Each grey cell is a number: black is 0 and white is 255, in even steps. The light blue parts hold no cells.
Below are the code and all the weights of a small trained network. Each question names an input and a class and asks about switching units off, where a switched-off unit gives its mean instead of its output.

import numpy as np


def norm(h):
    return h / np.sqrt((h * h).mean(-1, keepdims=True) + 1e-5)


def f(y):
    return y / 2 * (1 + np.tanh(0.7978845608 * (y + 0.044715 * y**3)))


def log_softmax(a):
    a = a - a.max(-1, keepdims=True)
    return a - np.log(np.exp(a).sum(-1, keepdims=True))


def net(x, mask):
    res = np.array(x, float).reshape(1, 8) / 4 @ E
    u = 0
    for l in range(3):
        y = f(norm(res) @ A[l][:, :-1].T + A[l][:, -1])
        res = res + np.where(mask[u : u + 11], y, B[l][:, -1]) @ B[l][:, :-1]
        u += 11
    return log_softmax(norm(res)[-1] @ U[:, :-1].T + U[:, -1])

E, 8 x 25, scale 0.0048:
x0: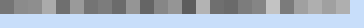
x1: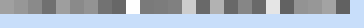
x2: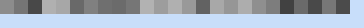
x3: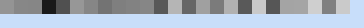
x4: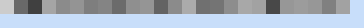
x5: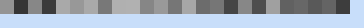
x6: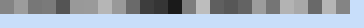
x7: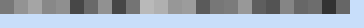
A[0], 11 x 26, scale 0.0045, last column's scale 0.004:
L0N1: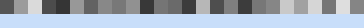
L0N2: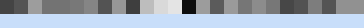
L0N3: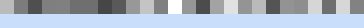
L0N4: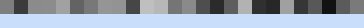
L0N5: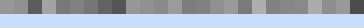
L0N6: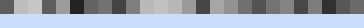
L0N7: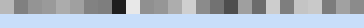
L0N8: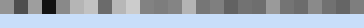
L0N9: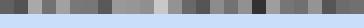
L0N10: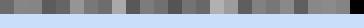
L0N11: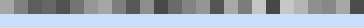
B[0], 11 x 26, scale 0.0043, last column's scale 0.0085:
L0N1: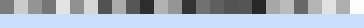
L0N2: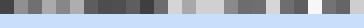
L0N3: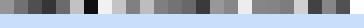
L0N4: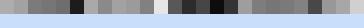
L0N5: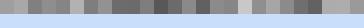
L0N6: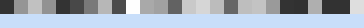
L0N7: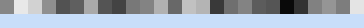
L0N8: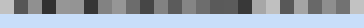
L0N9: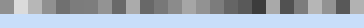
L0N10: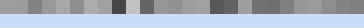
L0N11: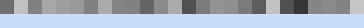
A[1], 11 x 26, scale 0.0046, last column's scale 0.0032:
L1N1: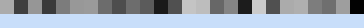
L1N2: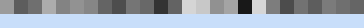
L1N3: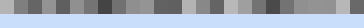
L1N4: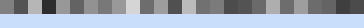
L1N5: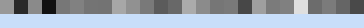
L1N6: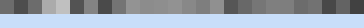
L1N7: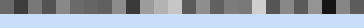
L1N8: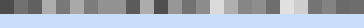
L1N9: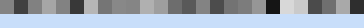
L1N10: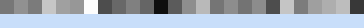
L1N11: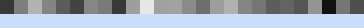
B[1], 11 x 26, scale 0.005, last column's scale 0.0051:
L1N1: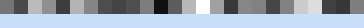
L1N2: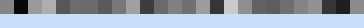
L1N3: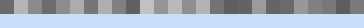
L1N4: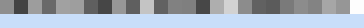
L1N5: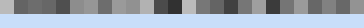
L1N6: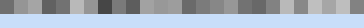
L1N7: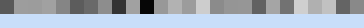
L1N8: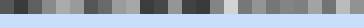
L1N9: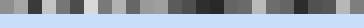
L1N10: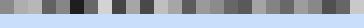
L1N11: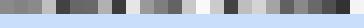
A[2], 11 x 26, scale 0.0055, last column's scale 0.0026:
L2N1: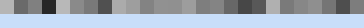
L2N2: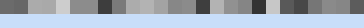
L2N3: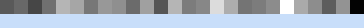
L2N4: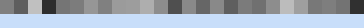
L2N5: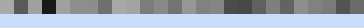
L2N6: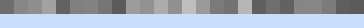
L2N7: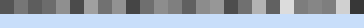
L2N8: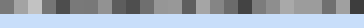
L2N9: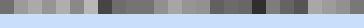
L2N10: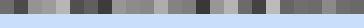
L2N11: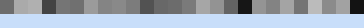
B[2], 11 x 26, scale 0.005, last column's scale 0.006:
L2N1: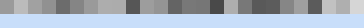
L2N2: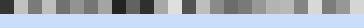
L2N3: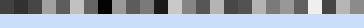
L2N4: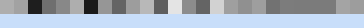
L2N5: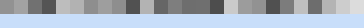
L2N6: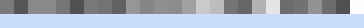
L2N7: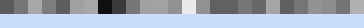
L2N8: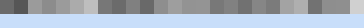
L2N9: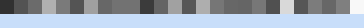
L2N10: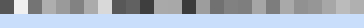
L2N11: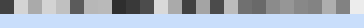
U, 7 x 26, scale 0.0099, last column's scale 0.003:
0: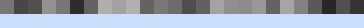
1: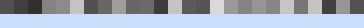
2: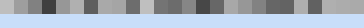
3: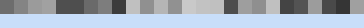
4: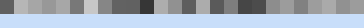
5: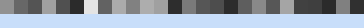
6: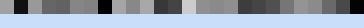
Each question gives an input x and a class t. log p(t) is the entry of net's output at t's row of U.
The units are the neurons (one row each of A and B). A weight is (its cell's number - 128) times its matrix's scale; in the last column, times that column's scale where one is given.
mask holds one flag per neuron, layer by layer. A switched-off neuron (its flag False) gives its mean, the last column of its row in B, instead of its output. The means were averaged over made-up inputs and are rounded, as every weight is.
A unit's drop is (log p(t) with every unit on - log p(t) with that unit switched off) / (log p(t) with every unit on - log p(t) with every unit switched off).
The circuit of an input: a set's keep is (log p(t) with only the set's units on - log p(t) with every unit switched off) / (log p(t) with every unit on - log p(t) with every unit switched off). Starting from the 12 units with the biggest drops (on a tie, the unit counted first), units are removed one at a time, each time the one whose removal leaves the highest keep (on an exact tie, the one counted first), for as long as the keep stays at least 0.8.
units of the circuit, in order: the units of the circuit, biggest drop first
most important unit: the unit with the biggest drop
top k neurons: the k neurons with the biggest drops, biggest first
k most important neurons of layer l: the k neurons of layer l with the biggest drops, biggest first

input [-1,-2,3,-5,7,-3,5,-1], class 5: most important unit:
L0N2
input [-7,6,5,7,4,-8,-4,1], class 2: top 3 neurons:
L0N3, L0N5, L0N2
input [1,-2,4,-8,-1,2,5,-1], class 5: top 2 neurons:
L0N2, L0N4
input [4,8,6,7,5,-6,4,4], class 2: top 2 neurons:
L0N3, L0N6
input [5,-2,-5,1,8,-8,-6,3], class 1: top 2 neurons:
L0N3, L0N4
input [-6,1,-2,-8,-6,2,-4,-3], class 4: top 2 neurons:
L2N10, L1N4
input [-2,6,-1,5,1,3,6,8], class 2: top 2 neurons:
L0N8, L2N5
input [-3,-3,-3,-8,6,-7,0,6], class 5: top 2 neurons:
L0N4, L1N9
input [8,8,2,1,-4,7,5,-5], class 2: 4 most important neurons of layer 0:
L0N8, L0N2, L0N11, L0N1
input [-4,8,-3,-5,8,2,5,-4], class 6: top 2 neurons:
L0N1, L0N3
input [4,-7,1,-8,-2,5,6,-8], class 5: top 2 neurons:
L0N1, L0N2
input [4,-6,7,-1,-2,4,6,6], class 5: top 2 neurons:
L0N4, L1N9
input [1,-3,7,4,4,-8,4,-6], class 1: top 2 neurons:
L0N7, L2N3
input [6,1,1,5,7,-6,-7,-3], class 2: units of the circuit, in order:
L0N3
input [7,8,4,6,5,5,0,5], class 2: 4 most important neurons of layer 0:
L0N8, L0N3, L0N6, L0N2
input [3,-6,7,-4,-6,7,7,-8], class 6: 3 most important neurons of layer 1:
L1N2, L1N5, L1N10
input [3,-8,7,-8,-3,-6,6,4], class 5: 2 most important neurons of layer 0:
L0N4, L0N6
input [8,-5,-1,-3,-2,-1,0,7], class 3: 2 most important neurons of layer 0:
L0N6, L0N8
